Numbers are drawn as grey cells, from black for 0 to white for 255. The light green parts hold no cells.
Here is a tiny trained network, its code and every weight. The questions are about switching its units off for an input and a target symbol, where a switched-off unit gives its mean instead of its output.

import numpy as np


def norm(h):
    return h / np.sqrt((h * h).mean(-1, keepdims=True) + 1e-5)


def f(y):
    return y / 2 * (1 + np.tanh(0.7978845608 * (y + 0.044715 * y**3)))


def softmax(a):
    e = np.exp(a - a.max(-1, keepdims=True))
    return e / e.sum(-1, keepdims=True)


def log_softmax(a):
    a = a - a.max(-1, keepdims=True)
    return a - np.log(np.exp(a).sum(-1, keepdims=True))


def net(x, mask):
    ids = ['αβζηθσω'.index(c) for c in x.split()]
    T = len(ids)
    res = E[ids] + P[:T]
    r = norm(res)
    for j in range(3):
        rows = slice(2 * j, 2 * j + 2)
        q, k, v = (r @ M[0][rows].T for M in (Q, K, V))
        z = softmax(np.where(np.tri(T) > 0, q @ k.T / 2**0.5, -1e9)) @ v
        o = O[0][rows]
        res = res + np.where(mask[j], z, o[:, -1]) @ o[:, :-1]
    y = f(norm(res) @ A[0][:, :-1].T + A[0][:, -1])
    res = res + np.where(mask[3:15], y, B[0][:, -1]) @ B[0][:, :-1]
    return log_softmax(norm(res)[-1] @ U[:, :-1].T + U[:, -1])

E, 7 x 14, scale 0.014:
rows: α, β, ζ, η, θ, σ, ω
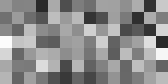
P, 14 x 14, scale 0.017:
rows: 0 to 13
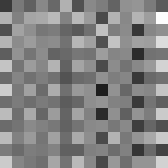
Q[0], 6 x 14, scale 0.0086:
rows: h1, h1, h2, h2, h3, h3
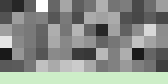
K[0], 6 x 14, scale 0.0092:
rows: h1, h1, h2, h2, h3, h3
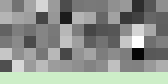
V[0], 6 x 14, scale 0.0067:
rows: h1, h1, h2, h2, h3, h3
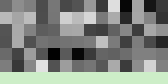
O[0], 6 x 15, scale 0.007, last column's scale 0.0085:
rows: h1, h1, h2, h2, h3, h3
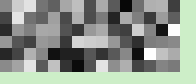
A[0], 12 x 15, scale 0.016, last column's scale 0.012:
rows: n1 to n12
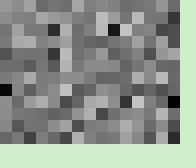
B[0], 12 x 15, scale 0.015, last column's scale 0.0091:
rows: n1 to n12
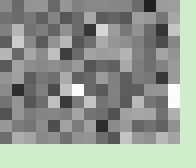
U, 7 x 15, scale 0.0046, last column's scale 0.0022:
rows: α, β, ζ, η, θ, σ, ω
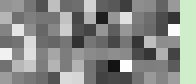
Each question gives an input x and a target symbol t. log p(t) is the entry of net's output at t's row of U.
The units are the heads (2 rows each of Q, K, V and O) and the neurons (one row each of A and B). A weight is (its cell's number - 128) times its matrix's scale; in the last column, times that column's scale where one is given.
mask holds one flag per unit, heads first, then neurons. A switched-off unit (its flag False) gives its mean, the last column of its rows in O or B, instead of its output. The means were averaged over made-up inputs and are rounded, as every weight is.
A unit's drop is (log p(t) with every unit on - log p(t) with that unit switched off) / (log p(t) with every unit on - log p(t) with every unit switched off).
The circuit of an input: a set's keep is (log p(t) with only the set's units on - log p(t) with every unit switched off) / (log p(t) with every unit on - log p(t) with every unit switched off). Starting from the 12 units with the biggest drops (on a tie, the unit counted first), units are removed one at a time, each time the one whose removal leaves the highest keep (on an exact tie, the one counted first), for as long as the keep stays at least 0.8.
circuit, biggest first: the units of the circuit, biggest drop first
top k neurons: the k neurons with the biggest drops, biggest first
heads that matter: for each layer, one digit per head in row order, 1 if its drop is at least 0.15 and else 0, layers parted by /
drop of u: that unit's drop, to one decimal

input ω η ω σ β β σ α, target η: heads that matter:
001
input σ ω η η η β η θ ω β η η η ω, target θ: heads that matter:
011
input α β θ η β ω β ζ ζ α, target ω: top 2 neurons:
(n7; n10)
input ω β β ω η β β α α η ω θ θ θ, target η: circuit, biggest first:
(h3)
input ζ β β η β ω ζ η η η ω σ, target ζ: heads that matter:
010
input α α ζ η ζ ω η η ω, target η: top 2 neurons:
(n8; n9)
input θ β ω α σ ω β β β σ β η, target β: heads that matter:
100
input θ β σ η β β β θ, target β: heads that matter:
100
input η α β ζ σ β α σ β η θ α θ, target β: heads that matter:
000
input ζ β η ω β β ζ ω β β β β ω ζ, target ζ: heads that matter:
000
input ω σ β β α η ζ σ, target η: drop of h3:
0.9
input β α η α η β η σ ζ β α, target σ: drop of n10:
0.1
